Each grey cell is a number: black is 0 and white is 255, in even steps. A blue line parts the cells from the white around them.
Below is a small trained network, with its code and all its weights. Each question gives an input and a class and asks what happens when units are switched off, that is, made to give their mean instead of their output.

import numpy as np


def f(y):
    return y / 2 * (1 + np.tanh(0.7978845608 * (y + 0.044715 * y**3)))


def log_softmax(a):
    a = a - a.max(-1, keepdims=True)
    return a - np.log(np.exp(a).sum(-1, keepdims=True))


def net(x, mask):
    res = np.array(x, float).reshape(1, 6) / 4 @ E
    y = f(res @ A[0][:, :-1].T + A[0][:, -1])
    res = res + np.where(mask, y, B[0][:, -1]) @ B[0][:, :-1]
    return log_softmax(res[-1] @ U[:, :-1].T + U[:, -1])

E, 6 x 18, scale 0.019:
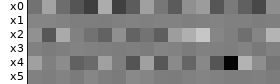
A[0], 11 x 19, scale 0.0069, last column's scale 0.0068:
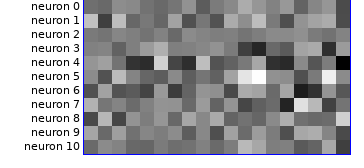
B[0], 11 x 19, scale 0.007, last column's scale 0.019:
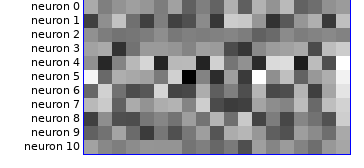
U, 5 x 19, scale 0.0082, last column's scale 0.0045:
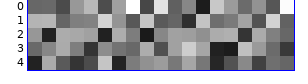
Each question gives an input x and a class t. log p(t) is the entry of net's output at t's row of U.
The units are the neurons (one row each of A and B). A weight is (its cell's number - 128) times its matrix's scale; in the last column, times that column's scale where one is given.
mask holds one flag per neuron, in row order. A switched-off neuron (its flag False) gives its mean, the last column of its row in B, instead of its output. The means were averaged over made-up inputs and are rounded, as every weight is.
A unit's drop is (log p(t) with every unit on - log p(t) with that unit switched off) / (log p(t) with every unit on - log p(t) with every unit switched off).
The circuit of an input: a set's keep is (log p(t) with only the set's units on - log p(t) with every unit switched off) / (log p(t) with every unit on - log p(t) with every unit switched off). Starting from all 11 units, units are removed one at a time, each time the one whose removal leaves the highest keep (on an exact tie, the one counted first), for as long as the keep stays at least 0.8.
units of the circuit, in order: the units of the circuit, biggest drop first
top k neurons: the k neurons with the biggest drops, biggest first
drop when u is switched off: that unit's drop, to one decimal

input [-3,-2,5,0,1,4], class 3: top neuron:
[neuron 4]
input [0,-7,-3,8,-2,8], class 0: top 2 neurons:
[neuron 6; neuron 1]
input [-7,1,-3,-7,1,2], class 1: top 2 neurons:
[neuron 4; neuron 7]
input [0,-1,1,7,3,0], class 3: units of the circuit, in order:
[neuron 5; neuron 3]
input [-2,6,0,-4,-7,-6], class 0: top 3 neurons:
[neuron 5; neuron 8; neuron 1]
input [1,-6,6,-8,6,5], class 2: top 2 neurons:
[neuron 4; neuron 6]
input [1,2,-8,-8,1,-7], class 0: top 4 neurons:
[neuron 5; neuron 6; neuron 8; neuron 1]
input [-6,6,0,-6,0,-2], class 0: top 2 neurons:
[neuron 5; neuron 6]
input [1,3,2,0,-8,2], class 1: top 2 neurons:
[neuron 4; neuron 6]
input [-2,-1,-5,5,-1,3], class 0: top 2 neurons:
[neuron 6; neuron 5]
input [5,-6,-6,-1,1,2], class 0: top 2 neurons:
[neuron 4; neuron 1]
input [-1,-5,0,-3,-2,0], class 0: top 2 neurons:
[neuron 5; neuron 6]
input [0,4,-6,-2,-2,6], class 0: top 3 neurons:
[neuron 6; neuron 1; neuron 9]
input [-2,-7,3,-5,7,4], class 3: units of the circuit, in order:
[neuron 1]
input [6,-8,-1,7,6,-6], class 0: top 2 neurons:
[neuron 4; neuron 5]
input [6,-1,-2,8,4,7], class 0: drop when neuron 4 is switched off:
1.1
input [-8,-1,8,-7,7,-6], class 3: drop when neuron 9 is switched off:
0.0
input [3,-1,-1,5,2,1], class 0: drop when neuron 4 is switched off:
0.1
